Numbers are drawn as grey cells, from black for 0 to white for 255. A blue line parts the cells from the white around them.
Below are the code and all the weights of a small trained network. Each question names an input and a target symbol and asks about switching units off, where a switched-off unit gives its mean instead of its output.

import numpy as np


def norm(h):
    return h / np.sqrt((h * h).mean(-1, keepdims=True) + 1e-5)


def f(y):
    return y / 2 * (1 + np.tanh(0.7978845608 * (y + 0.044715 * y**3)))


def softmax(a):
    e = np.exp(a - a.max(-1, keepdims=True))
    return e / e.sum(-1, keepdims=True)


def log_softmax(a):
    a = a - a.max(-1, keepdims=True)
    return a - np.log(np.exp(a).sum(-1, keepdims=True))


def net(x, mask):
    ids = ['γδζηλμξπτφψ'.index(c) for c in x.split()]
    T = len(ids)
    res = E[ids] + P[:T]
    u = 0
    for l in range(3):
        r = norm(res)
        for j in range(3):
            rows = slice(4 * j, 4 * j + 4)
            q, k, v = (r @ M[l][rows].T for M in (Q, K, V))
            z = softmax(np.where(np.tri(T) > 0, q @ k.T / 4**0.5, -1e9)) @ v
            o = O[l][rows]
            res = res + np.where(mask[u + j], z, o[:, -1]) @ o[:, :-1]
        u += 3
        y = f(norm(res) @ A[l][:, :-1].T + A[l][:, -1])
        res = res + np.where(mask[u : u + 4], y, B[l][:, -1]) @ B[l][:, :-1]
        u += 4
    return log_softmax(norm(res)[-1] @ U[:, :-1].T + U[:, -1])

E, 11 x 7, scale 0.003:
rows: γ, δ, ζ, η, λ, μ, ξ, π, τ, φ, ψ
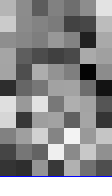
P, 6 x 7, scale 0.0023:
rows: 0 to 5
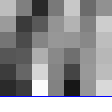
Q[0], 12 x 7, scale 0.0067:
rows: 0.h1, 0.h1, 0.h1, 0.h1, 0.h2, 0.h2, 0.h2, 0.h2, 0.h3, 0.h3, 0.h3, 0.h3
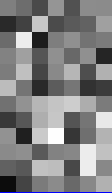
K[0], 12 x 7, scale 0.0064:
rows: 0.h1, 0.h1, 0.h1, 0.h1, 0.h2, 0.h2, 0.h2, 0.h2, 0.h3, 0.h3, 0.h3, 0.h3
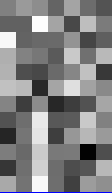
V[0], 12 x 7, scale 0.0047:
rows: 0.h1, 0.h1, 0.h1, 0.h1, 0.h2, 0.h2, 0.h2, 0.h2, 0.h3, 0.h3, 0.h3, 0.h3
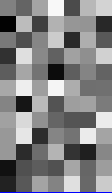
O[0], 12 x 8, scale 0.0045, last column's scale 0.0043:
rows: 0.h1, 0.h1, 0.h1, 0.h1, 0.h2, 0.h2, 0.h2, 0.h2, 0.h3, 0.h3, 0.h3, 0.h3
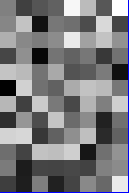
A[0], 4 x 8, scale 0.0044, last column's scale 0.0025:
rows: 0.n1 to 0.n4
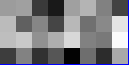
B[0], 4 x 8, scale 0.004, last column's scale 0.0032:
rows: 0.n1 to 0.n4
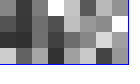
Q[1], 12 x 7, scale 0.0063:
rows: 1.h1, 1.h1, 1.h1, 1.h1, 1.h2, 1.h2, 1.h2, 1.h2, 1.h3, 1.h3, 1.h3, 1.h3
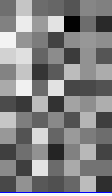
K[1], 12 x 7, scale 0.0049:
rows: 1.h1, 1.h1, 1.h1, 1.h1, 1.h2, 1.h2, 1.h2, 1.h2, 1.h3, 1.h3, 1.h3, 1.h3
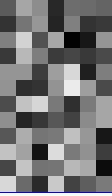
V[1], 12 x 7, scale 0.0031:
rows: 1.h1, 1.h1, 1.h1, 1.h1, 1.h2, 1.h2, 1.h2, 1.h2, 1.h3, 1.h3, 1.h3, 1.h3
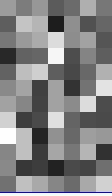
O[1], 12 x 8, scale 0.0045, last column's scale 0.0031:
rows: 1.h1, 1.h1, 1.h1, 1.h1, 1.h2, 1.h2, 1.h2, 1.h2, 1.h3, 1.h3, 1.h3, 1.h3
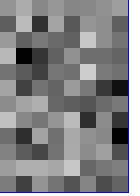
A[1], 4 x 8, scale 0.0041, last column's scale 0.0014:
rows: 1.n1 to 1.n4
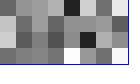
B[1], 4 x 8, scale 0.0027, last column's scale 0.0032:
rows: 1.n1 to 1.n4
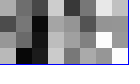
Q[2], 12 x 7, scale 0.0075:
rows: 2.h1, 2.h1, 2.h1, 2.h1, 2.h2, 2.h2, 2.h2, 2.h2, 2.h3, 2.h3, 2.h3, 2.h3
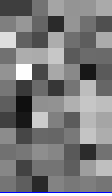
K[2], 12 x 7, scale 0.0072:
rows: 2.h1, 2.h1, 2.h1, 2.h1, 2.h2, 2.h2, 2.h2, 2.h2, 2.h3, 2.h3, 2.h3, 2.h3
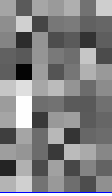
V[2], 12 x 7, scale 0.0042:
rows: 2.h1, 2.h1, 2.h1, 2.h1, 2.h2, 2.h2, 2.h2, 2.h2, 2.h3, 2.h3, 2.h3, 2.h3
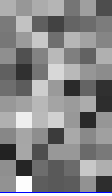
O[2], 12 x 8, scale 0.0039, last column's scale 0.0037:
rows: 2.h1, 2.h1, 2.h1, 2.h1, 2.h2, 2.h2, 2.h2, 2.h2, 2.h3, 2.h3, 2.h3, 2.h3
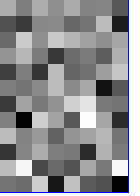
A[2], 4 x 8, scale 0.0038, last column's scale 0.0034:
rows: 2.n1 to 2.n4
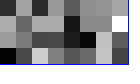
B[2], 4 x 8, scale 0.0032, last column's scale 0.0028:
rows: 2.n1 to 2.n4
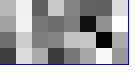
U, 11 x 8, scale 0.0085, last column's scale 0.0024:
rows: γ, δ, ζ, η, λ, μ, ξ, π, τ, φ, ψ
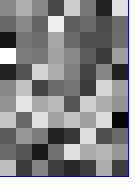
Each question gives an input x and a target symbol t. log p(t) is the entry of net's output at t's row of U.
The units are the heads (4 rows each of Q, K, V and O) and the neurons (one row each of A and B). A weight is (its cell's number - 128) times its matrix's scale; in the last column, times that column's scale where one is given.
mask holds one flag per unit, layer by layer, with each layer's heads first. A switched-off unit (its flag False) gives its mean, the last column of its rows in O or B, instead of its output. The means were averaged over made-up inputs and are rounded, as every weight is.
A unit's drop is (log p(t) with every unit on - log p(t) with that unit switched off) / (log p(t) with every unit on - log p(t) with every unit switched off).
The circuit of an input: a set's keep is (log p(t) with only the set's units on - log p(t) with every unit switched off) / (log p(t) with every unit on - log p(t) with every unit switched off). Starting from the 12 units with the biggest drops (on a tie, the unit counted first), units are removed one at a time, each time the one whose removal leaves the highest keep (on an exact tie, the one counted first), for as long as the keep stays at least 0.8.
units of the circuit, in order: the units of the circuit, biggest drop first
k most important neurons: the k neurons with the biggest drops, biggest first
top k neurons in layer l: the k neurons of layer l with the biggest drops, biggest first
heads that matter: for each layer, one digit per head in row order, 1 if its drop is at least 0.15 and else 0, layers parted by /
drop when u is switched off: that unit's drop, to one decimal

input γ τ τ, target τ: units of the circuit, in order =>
0.h3
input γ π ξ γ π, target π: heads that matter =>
101 / 010 / 000
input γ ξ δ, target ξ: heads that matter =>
101 / 011 / 000
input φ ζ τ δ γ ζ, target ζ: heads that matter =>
111 / 000 / 000
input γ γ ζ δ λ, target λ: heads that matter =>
111 / 010 / 000
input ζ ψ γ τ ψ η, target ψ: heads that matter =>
011 / 000 / 000
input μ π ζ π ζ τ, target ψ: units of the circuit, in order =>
2.h2; 0.h1; 0.h3
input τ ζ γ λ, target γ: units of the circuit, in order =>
2.h2; 0.h1
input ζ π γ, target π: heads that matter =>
100 / 000 / 000
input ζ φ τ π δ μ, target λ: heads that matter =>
111 / 101 / 011
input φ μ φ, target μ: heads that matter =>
000 / 000 / 010
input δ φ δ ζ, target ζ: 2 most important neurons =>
0.n3; 0.n1
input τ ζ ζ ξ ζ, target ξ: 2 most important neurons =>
0.n4; 1.n1
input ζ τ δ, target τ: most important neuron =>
0.n4
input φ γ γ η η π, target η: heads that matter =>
010 / 000 / 000
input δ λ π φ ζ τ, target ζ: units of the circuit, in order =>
0.h2; 0.h3
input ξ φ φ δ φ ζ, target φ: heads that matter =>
100 / 000 / 000
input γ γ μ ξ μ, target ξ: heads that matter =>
000 / 010 / 000
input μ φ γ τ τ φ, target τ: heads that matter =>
011 / 000 / 000
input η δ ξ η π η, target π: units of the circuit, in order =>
0.h1
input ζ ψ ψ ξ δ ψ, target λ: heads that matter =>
111 / 001 / 001
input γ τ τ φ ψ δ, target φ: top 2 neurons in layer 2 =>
2.n3; 2.n2
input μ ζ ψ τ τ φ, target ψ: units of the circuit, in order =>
2.h2; 0.h1; 0.h2
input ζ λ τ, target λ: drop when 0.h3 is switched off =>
0.2
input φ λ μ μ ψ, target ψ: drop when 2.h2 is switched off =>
-0.1
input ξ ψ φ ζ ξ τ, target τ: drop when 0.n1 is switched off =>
0.0
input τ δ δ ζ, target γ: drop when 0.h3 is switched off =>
0.1
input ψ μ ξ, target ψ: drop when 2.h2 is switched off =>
0.1
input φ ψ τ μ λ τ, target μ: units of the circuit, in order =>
2.h2
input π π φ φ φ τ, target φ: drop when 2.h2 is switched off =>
-0.1
